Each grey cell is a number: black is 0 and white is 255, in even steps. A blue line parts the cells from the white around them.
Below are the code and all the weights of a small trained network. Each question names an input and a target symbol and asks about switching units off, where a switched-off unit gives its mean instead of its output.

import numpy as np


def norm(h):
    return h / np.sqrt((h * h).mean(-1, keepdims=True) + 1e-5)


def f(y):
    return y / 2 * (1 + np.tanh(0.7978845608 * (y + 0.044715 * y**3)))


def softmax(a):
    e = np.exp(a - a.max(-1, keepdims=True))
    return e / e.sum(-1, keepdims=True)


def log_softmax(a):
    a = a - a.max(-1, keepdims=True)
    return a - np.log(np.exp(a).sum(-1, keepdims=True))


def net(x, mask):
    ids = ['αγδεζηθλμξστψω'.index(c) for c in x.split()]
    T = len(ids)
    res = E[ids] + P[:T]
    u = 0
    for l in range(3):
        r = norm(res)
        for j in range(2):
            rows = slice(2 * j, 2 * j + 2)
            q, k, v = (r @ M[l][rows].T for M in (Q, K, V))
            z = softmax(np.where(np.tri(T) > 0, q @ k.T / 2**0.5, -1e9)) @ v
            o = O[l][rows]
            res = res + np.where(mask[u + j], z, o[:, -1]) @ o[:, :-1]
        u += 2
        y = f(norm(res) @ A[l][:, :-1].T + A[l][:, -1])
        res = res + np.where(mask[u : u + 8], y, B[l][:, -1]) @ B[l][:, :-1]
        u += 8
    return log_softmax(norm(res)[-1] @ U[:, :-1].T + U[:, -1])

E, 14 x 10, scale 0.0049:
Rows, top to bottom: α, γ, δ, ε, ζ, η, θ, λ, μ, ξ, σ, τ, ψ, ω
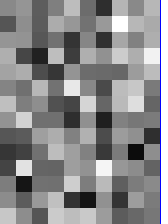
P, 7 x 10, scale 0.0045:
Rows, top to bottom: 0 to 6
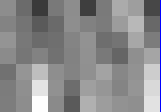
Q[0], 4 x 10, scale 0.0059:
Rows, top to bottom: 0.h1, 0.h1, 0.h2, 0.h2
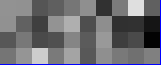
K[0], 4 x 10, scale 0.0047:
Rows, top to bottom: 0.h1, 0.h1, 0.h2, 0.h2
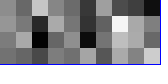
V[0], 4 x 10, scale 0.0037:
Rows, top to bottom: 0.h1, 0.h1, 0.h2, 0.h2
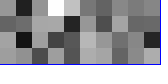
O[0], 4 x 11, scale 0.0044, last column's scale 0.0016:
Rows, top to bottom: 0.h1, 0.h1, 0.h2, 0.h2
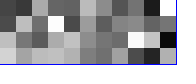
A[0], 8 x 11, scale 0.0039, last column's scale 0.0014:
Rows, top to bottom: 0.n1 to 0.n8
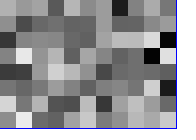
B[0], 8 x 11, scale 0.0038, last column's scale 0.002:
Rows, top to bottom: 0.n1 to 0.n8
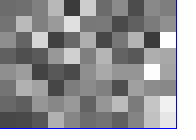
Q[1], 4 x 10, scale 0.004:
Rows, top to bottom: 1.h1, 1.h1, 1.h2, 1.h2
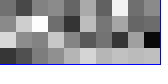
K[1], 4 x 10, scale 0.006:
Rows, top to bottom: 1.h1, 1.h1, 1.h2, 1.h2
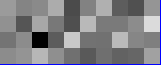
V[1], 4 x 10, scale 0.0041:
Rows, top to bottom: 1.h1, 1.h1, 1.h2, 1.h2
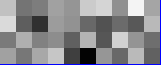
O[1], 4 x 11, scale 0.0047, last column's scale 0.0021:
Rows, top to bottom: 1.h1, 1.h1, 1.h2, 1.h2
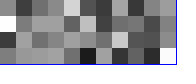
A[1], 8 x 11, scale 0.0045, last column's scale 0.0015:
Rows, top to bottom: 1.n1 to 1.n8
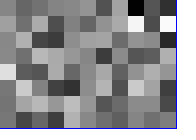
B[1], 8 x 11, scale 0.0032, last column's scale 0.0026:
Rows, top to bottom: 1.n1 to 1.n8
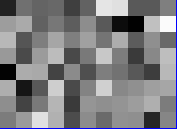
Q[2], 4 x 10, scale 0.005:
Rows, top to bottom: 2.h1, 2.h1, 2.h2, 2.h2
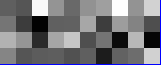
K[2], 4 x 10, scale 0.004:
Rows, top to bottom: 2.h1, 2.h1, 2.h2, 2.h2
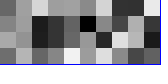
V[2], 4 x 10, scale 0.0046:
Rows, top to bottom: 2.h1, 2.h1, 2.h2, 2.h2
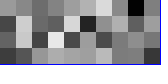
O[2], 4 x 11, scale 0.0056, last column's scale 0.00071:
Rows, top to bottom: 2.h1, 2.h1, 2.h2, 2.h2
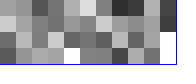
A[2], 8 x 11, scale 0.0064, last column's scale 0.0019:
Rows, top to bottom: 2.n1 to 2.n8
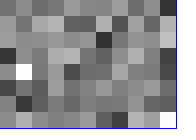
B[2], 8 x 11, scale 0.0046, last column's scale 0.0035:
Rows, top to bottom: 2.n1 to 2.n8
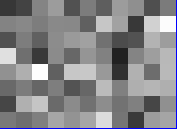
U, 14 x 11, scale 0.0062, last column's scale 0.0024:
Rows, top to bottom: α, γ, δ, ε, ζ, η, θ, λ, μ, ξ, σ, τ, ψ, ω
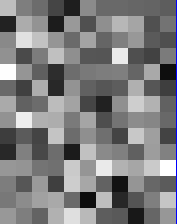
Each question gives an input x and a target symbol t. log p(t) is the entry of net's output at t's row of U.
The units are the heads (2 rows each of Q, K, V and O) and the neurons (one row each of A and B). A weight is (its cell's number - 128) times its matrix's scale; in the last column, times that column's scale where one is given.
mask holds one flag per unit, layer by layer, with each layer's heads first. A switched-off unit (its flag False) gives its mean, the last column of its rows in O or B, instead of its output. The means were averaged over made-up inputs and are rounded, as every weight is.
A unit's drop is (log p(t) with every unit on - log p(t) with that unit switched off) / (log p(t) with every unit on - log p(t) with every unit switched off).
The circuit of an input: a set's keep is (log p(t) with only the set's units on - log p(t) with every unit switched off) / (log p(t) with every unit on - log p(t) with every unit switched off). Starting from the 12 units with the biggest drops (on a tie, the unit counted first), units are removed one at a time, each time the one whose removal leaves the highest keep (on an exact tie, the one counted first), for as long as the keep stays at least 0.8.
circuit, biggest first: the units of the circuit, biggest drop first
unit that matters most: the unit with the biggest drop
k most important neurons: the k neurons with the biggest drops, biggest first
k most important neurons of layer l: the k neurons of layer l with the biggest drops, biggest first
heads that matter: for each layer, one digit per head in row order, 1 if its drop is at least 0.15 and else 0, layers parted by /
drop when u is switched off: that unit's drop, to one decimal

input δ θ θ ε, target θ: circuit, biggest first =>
[0.h2; 2.h1]
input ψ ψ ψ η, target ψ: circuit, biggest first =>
[1.h2]
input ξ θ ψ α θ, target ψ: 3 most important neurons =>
[0.n8; 0.n7; 1.n5]
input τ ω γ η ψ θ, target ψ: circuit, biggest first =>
[1.h2; 0.n7]
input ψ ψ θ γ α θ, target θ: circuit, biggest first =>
[1.h1; 0.h2; 0.n8]
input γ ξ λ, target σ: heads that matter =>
00 / 00 / 10
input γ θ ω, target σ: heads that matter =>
00 / 10 / 10
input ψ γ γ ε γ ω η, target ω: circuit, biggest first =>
[2.h1; 1.h1]
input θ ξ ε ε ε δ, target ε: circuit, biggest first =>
[1.h1; 0.h2; 1.n1]
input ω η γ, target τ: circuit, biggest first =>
[0.h1; 2.h2]
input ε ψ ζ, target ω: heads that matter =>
01 / 10 / 10
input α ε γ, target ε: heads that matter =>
00 / 10 / 00
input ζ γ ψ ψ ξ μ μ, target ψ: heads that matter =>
00 / 01 / 00
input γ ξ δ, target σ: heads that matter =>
00 / 10 / 10
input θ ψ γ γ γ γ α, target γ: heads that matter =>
01 / 10 / 00
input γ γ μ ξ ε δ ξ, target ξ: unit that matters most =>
0.n5
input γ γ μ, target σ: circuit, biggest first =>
[2.h1; 0.n5]
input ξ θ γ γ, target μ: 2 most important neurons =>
[2.n4; 0.n8]
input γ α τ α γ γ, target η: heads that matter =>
10 / 00 / 01
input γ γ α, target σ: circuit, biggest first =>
[2.h1]
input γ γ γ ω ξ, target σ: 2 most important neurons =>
[0.n5; 1.n2]
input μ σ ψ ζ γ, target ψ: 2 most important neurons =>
[0.n8; 1.n2]
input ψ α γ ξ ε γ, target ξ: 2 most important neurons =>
[0.n5; 0.n3]
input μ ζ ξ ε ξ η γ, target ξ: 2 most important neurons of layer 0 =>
[0.n5; 0.n7]
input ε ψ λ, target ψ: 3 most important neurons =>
[0.n7; 0.n4; 1.n2]
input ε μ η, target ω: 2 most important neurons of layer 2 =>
[2.n3; 2.n8]
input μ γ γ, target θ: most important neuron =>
[2.n4]
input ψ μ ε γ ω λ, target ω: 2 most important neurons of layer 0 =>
[0.n4; 0.n7]
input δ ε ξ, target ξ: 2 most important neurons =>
[1.n1; 0.n5]
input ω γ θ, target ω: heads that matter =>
00 / 00 / 10
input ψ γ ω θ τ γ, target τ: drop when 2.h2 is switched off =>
0.3
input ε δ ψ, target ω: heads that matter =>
01 / 10 / 10
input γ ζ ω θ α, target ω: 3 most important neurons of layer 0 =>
[0.n4; 0.n1; 0.n3]
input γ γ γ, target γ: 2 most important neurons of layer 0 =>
[0.n3; 0.n4]
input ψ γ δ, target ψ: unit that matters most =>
1.h2
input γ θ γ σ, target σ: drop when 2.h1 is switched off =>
1.3
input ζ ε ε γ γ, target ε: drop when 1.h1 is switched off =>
0.9
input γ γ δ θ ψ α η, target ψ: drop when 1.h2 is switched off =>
1.2
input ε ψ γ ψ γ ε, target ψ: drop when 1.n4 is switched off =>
0.0
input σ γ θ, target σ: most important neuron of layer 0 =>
[0.n7]
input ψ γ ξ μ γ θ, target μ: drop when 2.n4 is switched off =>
0.1
